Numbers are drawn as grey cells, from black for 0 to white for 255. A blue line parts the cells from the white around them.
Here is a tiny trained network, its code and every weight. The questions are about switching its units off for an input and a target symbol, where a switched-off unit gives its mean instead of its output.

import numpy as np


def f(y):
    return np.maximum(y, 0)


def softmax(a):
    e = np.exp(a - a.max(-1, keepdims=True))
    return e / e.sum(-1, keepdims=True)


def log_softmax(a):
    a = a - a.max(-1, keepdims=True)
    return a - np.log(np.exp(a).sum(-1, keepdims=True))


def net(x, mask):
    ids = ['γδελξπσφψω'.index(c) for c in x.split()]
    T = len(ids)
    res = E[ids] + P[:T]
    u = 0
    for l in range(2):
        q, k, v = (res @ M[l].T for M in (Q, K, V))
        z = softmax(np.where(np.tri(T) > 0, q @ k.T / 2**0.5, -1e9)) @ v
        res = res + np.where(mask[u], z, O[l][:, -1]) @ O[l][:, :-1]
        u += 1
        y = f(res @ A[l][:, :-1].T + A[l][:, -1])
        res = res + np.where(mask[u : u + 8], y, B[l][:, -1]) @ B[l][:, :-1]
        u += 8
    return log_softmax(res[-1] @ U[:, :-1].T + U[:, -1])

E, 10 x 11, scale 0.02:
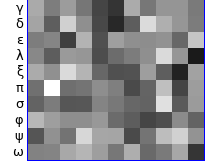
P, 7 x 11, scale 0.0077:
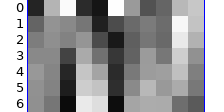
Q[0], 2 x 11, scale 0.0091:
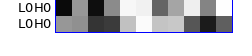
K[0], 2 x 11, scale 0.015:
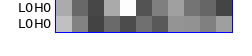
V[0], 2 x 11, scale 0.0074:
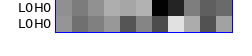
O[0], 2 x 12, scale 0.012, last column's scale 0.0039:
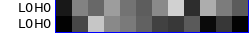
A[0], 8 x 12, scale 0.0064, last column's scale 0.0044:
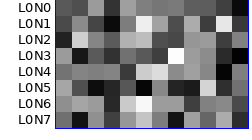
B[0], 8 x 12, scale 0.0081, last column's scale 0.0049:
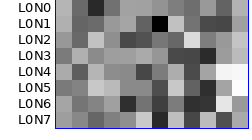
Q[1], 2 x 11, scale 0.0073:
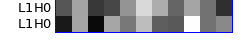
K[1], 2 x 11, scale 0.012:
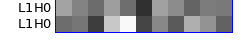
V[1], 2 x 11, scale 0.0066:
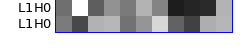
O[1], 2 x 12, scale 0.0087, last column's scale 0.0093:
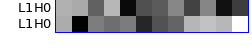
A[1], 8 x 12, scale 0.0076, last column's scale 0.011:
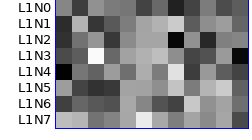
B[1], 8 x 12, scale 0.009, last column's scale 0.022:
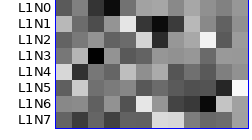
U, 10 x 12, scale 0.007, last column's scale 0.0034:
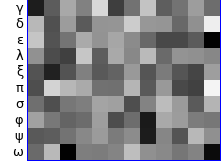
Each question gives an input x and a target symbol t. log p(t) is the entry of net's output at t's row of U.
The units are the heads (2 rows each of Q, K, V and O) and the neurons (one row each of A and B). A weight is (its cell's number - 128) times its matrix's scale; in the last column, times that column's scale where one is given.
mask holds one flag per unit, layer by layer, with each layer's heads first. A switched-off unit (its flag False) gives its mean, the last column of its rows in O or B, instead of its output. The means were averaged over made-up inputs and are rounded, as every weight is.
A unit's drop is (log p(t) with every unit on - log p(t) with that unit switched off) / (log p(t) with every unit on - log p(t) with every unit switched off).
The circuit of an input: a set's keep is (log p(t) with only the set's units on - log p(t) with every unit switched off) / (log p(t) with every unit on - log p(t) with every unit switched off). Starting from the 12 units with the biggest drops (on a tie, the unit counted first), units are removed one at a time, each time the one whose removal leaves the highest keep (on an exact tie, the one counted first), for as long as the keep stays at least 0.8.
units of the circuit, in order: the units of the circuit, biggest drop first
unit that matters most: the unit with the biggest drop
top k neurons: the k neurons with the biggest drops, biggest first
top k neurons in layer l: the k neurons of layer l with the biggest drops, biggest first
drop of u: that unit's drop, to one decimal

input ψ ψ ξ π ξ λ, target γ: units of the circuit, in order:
[L0H0 L0N4]
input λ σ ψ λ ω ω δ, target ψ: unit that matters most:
L1H0
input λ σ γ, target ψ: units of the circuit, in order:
[L1H0 L0N4 L1N6]
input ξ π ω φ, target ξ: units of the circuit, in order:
[L0H0 L1H0]
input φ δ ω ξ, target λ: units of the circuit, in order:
[L1H0 L0H0]
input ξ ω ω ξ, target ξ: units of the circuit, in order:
[L0H0 L1H0]
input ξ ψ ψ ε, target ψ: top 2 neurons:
[L1N6 L0N2]
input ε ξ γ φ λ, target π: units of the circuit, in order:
[L1H0 L0N1 L0H0]
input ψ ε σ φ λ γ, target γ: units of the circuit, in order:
[L0H0 L0N5]
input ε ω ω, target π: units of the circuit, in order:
[L1H0 L0N1]
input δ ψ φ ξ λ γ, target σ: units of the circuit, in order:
[L0H0 L1N2 L1H0]
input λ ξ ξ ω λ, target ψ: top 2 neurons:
[L0N4 L1N6]
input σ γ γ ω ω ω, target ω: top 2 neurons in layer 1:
[L1N3 L1N7]
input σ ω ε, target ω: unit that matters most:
L1N7
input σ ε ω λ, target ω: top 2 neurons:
[L1N3 L0N1]
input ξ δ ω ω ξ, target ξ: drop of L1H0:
0.4
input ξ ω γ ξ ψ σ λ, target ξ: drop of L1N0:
0.2
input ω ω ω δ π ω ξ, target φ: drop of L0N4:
0.1
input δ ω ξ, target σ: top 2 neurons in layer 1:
[L1N2 L1N5]
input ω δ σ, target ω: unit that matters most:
L0H0
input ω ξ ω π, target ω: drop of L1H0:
0.1
